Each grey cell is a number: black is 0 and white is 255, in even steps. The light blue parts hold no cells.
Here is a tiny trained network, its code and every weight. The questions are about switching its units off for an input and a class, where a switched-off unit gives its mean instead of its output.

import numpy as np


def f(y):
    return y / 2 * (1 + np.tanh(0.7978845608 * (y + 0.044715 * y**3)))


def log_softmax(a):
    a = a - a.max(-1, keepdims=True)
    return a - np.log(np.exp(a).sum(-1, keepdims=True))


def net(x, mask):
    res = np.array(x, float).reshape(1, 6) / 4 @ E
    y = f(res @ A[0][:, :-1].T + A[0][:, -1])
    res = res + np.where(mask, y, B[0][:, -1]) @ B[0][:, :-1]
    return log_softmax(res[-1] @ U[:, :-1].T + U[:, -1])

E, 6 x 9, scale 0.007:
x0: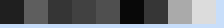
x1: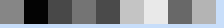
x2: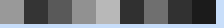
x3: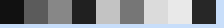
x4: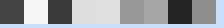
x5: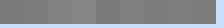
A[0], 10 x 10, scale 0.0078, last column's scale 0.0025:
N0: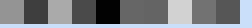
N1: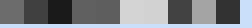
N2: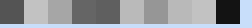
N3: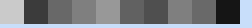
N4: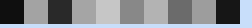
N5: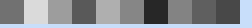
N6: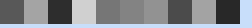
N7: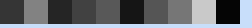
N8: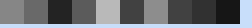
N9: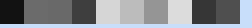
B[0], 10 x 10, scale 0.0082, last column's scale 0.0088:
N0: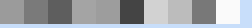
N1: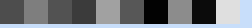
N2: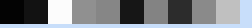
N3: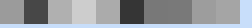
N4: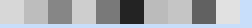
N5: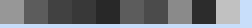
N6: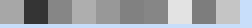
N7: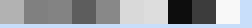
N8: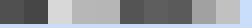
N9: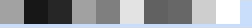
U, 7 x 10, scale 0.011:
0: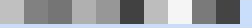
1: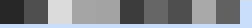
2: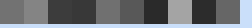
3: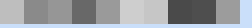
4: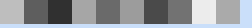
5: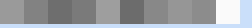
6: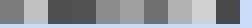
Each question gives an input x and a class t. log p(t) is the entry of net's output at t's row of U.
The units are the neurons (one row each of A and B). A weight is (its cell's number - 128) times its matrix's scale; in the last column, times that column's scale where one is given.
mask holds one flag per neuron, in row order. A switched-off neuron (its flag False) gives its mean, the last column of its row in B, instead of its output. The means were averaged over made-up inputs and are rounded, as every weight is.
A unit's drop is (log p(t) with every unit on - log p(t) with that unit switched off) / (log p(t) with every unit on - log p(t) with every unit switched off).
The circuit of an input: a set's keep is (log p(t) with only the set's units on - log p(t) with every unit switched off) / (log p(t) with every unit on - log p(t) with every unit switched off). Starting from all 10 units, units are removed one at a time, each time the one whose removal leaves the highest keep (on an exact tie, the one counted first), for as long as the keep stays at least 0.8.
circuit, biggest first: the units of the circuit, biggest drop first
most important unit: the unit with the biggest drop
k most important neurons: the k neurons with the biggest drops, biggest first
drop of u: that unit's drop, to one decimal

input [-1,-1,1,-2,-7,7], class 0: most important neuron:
N0
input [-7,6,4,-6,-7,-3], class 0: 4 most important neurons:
N7, N9, N3, N0
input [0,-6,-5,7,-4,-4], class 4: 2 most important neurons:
N9, N1
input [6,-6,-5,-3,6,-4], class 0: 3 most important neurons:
N4, N6, N1
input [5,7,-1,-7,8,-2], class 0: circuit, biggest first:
N6, N4
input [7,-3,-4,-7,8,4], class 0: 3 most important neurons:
N6, N4, N9
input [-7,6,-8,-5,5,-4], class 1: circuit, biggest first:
N2, N7
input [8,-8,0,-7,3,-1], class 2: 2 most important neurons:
N5, N9
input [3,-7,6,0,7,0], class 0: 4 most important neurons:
N4, N1, N6, N2
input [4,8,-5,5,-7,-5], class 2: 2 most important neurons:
N1, N4
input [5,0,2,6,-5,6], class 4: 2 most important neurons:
N9, N4
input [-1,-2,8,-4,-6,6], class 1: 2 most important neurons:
N4, N3
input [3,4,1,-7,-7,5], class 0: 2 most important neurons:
N0, N9
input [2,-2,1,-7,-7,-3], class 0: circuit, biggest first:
N0
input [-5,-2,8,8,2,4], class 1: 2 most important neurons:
N8, N7
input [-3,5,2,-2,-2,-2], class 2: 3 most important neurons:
N1, N7, N9
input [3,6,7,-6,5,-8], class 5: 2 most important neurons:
N2, N6
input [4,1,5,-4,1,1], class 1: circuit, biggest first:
N9, N8
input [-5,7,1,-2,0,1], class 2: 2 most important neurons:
N1, N7
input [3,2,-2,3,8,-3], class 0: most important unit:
N4
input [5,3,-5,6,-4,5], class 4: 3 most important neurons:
N9, N4, N8
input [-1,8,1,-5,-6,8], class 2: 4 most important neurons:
N1, N4, N9, N6
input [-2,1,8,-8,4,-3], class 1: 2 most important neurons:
N8, N9
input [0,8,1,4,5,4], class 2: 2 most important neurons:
N1, N0
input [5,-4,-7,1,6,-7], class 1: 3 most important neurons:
N2, N0, N9
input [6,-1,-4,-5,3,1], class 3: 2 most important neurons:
N7, N9
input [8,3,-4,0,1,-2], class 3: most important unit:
N7
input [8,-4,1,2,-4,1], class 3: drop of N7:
0.8
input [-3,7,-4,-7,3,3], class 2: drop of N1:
0.8
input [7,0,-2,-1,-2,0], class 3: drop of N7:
0.6
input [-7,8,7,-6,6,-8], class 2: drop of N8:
-0.1
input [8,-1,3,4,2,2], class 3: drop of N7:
0.8
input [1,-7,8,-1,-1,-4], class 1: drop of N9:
0.0
